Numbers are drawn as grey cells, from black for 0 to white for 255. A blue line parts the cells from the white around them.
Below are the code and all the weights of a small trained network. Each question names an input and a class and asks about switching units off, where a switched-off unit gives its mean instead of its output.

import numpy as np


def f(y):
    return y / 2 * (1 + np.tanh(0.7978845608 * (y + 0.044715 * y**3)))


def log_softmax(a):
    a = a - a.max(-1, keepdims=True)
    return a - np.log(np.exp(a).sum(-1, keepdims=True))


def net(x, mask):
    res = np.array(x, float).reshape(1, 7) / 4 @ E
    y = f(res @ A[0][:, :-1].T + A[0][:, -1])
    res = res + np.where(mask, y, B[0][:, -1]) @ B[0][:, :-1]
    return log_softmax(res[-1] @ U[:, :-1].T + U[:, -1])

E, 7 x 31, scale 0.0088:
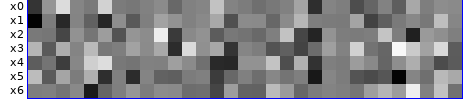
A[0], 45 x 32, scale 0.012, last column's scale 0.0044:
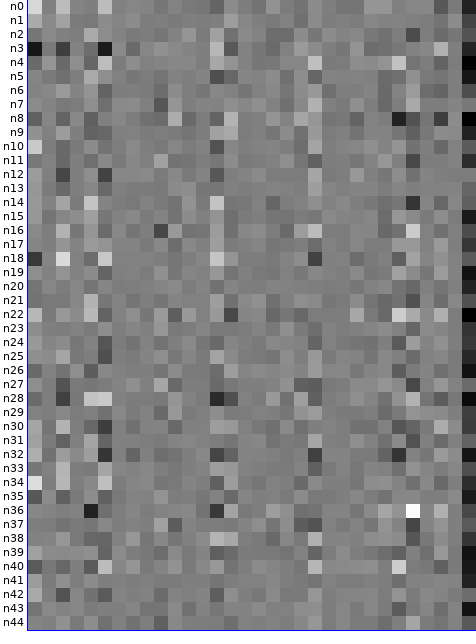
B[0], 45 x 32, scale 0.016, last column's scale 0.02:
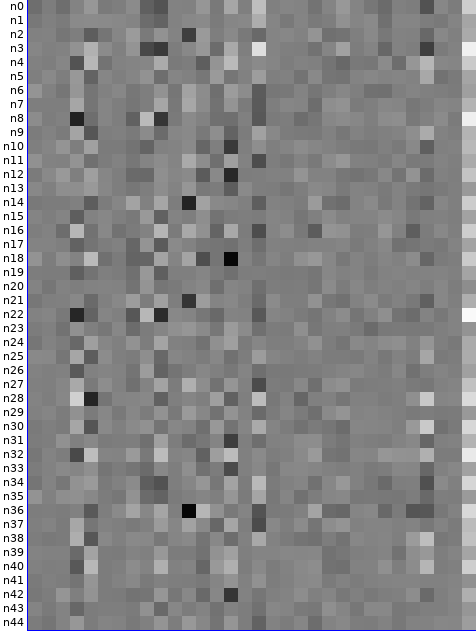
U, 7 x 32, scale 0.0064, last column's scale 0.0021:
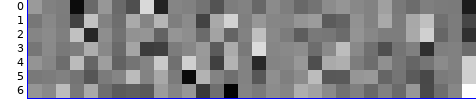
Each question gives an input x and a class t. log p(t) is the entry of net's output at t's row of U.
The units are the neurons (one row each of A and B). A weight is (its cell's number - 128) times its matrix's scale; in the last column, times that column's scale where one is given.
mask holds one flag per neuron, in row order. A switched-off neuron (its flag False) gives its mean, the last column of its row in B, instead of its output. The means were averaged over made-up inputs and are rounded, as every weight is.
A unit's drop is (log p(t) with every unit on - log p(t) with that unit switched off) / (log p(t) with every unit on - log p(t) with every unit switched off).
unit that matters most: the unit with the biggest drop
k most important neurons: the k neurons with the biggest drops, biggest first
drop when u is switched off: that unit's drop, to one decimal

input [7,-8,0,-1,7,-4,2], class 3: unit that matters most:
n0
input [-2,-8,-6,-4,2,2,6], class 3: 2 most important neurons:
(n0; n34)
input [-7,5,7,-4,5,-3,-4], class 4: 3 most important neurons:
(n27; n11; n18)
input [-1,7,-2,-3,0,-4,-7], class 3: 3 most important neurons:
(n3; n36; n35)
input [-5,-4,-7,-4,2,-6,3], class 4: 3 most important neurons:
(n16; n7; n32)
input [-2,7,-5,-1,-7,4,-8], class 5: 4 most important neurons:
(n14; n21; n28; n2)
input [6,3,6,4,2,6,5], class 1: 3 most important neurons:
(n32; n16; n24)
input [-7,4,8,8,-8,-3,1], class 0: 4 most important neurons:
(n22; n28; n19; n16)
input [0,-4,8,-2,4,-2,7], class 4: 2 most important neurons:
(n27; n11)
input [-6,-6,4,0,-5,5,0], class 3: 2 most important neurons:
(n34; n0)
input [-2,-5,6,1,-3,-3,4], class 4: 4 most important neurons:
(n3; n27; n37; n11)
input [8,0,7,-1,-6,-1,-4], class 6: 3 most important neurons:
(n18; n16; n33)
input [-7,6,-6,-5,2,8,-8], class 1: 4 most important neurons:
(n32; n36; n39; n24)
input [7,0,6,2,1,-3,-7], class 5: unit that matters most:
n14
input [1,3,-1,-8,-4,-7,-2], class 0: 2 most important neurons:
(n8; n32)
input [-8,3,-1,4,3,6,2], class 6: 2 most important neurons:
(n12; n42)
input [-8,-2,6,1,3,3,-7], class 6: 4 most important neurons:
(n36; n12; n10; n31)
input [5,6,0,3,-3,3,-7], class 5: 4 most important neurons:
(n14; n21; n2; n34)
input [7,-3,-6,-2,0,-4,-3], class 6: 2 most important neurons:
(n18; n33)
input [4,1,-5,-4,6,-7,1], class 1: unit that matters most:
n40
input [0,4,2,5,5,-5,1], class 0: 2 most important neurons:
(n22; n32)
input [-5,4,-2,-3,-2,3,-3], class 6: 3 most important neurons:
(n12; n34; n0)
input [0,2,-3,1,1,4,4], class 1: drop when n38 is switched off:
-0.1
